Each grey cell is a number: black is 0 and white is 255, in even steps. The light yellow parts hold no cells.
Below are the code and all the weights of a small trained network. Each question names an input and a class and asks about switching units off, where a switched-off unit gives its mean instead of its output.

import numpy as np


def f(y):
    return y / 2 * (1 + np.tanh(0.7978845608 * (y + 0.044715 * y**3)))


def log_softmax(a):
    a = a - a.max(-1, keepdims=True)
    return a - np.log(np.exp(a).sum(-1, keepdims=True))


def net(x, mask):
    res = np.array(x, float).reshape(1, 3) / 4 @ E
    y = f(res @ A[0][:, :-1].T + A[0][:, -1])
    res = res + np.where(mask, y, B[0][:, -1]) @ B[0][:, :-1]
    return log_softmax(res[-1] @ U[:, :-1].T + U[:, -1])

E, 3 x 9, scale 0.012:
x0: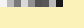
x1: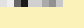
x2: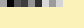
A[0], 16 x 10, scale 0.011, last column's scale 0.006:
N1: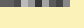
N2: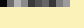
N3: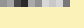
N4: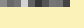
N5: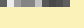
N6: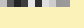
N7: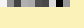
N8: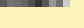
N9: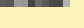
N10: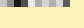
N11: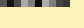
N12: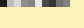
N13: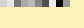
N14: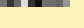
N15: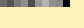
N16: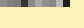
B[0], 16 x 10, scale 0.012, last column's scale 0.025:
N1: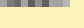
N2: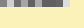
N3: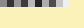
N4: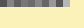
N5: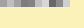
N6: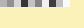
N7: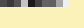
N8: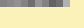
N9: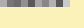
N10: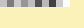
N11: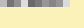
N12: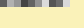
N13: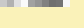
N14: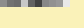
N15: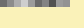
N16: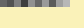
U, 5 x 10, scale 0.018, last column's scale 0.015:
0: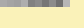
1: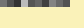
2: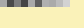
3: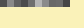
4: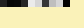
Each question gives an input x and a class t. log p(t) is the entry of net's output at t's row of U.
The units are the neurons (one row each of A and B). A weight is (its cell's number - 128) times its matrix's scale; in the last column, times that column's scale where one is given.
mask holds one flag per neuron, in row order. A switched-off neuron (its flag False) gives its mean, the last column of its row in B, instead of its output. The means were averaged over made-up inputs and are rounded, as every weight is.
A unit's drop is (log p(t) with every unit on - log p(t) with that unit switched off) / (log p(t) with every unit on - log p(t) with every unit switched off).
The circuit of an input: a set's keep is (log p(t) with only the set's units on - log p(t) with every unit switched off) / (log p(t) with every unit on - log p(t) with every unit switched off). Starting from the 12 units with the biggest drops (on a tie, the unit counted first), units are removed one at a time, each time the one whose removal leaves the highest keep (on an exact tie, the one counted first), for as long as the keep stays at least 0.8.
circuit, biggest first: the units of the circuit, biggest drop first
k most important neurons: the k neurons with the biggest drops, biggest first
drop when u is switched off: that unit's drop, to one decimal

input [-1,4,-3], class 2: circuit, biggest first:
[N2]
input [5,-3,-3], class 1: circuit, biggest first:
[N7; N6]
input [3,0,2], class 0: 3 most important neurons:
[N3; N16; N10]
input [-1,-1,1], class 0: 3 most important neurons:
[N7; N3; N6]
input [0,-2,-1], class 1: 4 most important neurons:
[N6; N13; N10; N5]
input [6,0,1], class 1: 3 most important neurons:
[N7; N10; N5]
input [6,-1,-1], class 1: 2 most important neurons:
[N7; N6]
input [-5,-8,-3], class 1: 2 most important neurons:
[N6; N13]
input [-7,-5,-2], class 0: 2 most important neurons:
[N7; N12]
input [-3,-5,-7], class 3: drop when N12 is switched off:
0.3
